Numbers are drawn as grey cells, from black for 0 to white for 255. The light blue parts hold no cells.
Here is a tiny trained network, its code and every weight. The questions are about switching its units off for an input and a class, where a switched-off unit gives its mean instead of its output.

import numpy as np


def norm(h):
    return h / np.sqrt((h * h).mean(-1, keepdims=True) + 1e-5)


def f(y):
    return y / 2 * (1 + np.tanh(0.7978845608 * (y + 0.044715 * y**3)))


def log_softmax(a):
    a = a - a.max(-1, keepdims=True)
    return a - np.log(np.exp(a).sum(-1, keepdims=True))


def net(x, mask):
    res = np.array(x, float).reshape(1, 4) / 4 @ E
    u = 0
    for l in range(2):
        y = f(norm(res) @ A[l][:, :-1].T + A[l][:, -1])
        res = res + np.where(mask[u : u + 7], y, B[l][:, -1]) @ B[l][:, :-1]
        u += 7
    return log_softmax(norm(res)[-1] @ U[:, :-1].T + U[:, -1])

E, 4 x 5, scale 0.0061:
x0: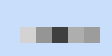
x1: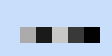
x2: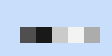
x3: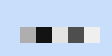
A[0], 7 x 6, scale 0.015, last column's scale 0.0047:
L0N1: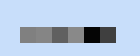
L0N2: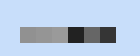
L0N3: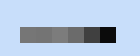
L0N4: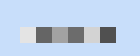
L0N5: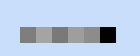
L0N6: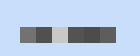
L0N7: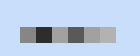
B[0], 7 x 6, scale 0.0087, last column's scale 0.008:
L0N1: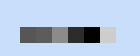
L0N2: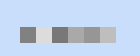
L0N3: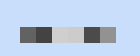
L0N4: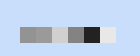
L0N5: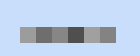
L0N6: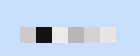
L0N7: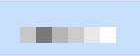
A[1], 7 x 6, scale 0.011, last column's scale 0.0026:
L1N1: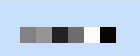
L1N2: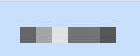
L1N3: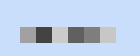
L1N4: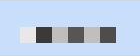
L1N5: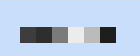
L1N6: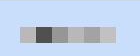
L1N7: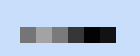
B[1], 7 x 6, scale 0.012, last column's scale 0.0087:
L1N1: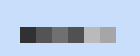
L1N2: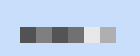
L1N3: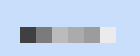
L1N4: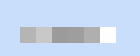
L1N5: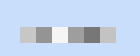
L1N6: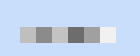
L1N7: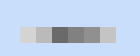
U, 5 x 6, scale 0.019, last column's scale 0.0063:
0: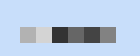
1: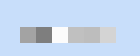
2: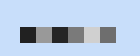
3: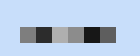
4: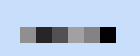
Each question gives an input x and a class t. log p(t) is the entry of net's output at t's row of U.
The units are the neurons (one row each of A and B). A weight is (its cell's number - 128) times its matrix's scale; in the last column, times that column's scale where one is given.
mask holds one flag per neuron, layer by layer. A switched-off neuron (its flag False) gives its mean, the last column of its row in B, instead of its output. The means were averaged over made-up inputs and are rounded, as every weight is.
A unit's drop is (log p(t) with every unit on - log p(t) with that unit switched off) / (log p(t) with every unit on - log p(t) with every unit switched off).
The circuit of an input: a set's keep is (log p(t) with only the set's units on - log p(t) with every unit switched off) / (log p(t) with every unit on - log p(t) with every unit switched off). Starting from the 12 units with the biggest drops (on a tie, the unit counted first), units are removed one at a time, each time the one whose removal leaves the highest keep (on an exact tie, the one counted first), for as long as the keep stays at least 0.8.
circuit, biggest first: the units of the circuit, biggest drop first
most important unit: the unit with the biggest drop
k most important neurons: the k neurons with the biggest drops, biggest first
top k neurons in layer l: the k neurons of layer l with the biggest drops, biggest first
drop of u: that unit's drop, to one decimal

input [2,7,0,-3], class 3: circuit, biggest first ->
L0N1
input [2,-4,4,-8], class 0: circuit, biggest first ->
L0N6; L0N7; L1N3
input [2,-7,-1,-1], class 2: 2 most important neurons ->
L0N6; L0N7
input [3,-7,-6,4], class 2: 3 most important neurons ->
L0N6; L0N1; L0N7
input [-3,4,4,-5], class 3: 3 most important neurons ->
L0N1; L0N7; L1N4
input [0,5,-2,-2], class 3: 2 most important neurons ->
L0N1; L0N7
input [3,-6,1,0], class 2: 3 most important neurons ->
L0N6; L0N7; L1N1
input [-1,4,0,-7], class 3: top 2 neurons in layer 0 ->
L0N3; L0N1
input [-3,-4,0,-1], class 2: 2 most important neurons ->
L0N6; L0N7
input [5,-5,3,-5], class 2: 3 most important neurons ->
L0N6; L0N7; L1N1
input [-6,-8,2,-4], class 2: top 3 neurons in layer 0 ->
L0N6; L0N7; L0N3
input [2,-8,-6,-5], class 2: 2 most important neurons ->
L0N4; L1N1
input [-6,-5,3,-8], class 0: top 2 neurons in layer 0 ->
L0N6; L0N7
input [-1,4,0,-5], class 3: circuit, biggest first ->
L0N1
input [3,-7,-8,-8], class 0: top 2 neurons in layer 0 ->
L0N7; L0N6
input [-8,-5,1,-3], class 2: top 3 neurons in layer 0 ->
L0N6; L0N7; L0N1
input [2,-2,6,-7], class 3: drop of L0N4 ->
0.5
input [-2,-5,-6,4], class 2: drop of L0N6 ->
0.4
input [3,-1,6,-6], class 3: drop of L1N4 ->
0.4
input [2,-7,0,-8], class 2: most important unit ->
L0N4
